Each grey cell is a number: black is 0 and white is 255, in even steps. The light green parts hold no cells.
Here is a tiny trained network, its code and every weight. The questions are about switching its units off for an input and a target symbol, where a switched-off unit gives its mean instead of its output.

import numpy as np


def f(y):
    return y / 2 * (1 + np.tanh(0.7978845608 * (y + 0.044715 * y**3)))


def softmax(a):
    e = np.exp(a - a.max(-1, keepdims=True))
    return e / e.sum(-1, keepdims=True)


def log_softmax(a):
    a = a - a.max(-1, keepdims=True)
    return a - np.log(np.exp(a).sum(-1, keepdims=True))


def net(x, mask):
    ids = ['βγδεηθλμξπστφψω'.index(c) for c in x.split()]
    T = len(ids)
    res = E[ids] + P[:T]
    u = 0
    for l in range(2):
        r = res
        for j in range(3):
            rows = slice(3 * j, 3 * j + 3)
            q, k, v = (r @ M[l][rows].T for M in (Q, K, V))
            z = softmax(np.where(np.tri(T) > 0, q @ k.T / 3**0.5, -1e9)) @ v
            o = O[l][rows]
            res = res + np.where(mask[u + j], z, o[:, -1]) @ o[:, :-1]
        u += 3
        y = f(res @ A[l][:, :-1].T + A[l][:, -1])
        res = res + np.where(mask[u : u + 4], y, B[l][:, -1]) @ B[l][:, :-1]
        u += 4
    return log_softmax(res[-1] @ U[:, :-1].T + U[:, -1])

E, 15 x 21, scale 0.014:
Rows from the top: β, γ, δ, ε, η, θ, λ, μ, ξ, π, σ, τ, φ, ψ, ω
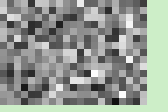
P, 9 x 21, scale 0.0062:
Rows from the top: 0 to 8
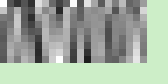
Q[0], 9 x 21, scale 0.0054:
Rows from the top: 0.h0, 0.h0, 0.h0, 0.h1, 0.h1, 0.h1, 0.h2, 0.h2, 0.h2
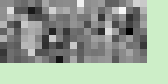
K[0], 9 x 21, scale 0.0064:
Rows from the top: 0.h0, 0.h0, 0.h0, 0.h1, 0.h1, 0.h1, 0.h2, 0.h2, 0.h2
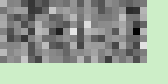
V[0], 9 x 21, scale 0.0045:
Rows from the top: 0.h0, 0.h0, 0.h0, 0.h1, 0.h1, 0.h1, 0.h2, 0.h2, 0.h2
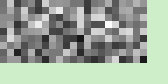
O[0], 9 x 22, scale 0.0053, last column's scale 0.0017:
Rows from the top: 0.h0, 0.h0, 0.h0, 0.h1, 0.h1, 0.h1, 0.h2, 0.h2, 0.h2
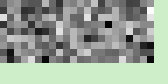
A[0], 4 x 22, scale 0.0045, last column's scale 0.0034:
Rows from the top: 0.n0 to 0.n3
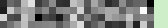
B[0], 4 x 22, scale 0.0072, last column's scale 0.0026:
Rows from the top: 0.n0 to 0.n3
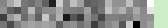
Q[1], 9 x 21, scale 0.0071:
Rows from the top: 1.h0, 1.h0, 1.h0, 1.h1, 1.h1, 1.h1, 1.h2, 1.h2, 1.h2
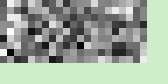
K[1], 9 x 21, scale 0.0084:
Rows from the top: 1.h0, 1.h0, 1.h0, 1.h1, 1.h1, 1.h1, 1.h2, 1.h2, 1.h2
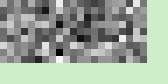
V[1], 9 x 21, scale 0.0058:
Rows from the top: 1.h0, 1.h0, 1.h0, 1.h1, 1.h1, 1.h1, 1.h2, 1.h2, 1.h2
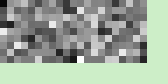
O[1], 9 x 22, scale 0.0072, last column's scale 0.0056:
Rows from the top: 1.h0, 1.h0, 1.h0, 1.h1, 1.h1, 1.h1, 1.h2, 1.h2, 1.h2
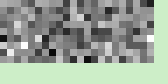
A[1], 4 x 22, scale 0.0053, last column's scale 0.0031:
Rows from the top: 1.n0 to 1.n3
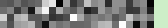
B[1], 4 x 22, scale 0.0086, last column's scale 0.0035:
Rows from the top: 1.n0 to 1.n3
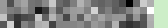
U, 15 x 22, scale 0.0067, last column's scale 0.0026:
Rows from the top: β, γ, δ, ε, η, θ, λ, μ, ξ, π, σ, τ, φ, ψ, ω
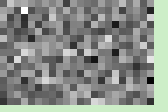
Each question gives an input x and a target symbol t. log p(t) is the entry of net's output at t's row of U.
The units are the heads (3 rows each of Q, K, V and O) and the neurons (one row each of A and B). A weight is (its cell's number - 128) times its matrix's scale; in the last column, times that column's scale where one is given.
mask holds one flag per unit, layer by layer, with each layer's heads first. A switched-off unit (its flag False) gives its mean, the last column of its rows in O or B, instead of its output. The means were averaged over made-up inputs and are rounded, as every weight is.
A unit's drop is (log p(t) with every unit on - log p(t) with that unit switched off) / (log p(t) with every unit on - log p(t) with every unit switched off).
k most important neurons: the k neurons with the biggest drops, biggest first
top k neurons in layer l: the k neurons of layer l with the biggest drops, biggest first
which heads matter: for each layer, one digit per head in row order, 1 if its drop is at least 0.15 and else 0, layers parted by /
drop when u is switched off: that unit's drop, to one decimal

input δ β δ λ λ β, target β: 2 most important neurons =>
[0.n1, 0.n0]
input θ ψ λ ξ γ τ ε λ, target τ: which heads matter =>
010 / 101
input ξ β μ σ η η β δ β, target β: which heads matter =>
001 / 101
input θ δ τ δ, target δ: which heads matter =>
010 / 001
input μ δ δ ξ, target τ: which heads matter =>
010 / 100
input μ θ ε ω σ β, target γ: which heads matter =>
011 / 001
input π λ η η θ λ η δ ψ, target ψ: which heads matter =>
100 / 010
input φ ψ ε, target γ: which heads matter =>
111 / 001
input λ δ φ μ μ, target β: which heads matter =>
110 / 100
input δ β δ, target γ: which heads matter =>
000 / 001
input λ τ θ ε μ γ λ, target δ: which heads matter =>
110 / 001
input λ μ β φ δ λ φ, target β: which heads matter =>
010 / 001
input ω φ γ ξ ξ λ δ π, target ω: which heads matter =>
101 / 010
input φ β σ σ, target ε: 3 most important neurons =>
[1.n0, 0.n0, 1.n1]
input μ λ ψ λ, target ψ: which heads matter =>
100 / 011
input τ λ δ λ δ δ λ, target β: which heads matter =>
000 / 101
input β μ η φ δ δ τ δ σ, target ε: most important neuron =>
[1.n1]
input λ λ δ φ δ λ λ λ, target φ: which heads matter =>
101 / 011
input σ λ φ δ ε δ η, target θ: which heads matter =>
001 / 110
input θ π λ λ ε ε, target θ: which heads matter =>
000 / 100
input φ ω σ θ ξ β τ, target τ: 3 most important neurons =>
[0.n3, 0.n0, 1.n1]
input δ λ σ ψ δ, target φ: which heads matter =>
011 / 101
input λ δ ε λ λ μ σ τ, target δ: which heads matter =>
010 / 110
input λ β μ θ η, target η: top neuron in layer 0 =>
[0.n3]
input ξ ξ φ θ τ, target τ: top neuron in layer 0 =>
[0.n3]
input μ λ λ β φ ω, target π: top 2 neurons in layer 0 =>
[0.n0, 0.n3]
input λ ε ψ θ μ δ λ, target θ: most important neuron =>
[0.n2]
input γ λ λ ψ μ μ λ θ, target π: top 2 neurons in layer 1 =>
[1.n3, 1.n1]
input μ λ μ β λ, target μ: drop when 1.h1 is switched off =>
0.1
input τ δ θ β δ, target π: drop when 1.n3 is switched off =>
0.7
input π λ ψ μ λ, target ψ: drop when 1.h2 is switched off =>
0.4
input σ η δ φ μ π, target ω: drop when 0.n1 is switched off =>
0.0
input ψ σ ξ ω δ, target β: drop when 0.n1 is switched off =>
0.1
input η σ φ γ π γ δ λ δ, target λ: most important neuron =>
[1.n0]
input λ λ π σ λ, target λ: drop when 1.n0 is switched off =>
0.4
